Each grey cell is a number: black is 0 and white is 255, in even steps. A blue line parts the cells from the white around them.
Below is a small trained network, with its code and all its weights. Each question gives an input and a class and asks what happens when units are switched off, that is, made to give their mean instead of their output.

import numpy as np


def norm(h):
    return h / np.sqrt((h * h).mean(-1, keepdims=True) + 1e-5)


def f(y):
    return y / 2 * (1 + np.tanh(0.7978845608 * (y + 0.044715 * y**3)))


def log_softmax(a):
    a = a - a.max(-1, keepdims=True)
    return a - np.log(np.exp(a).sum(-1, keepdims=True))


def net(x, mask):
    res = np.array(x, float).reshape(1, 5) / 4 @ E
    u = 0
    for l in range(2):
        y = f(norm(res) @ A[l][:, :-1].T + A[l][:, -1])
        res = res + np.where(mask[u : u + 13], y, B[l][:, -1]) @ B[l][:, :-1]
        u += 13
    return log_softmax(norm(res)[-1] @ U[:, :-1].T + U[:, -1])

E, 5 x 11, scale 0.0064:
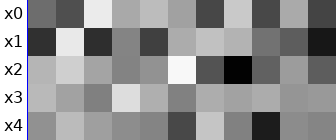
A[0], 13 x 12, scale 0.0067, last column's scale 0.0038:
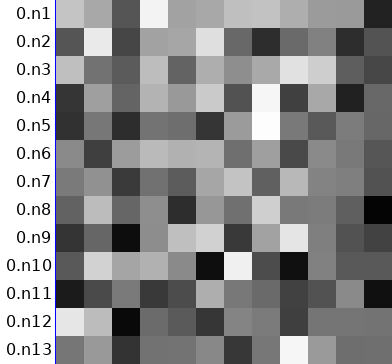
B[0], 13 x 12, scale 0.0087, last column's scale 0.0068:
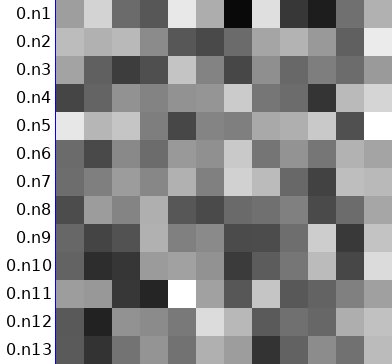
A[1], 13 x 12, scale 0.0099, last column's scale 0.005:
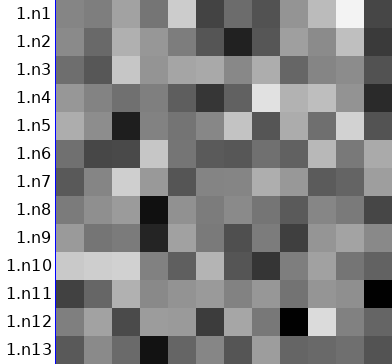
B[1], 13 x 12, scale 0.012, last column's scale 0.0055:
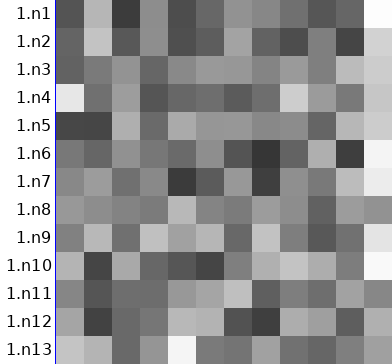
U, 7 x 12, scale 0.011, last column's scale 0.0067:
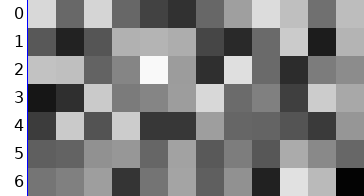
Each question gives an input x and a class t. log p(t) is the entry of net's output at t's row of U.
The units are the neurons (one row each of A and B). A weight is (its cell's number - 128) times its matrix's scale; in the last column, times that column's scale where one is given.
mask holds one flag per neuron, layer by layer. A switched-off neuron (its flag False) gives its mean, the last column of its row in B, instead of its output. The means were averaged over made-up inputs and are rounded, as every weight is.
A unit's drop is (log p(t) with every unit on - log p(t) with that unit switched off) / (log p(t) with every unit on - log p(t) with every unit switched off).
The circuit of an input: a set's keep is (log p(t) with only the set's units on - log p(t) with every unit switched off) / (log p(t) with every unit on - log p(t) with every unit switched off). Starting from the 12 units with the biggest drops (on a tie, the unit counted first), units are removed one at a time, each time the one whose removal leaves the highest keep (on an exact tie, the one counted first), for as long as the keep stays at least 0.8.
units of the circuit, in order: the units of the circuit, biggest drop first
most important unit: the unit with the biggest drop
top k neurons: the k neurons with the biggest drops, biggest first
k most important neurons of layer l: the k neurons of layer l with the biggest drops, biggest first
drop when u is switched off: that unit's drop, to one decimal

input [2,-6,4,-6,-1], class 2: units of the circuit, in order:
[1.n9]
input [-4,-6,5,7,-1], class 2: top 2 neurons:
[0.n1 0.n5]
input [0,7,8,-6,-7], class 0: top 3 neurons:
[0.n2 1.n10 0.n10]
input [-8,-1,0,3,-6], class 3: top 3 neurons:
[0.n7 1.n5 0.n10]
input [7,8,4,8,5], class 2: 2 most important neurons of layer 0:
[0.n1 0.n10]
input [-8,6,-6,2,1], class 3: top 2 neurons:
[0.n12 0.n2]
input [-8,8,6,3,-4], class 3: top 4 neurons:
[0.n7 0.n5 1.n5 0.n12]
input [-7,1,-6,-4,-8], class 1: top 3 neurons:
[0.n9 0.n13 0.n2]
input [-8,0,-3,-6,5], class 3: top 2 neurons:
[0.n12 0.n1]
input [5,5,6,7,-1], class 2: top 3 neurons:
[0.n1 0.n5 0.n3]
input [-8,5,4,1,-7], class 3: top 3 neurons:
[0.n7 0.n10 1.n5]
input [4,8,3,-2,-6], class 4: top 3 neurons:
[0.n2 0.n4 0.n10]
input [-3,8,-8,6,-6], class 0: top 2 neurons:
[0.n5 1.n4]
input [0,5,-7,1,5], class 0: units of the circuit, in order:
[0.n5]
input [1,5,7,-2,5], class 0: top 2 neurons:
[0.n2 1.n10]
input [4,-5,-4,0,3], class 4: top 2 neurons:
[1.n1 0.n5]
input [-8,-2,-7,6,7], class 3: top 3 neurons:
[0.n12 1.n5 0.n2]
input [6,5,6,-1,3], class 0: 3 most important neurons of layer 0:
[0.n2 0.n7 0.n12]
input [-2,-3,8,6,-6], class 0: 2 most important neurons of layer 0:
[0.n10 0.n2]
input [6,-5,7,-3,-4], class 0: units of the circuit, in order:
[1.n10]
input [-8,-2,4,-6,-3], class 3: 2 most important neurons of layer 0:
[0.n1 0.n13]
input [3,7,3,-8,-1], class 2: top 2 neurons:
[0.n11 1.n13]
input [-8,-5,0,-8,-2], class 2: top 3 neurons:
[0.n11 1.n13 1.n9]
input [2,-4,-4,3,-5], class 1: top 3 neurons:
[0.n2 0.n5 1.n6]
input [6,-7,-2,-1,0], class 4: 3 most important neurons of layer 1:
[1.n1 1.n2 1.n5]
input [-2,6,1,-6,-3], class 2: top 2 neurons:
[0.n11 1.n13]
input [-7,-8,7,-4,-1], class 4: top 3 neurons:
[1.n1 1.n2 0.n5]
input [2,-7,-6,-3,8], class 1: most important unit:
1.n12
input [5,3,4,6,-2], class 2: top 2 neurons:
[0.n1 0.n3]
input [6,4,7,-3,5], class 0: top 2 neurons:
[0.n2 1.n10]
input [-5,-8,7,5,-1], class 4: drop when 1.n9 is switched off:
0.1
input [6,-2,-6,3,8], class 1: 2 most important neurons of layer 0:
[0.n10 0.n2]
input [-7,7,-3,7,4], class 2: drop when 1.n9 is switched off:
-0.1
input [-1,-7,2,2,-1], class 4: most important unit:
0.n5
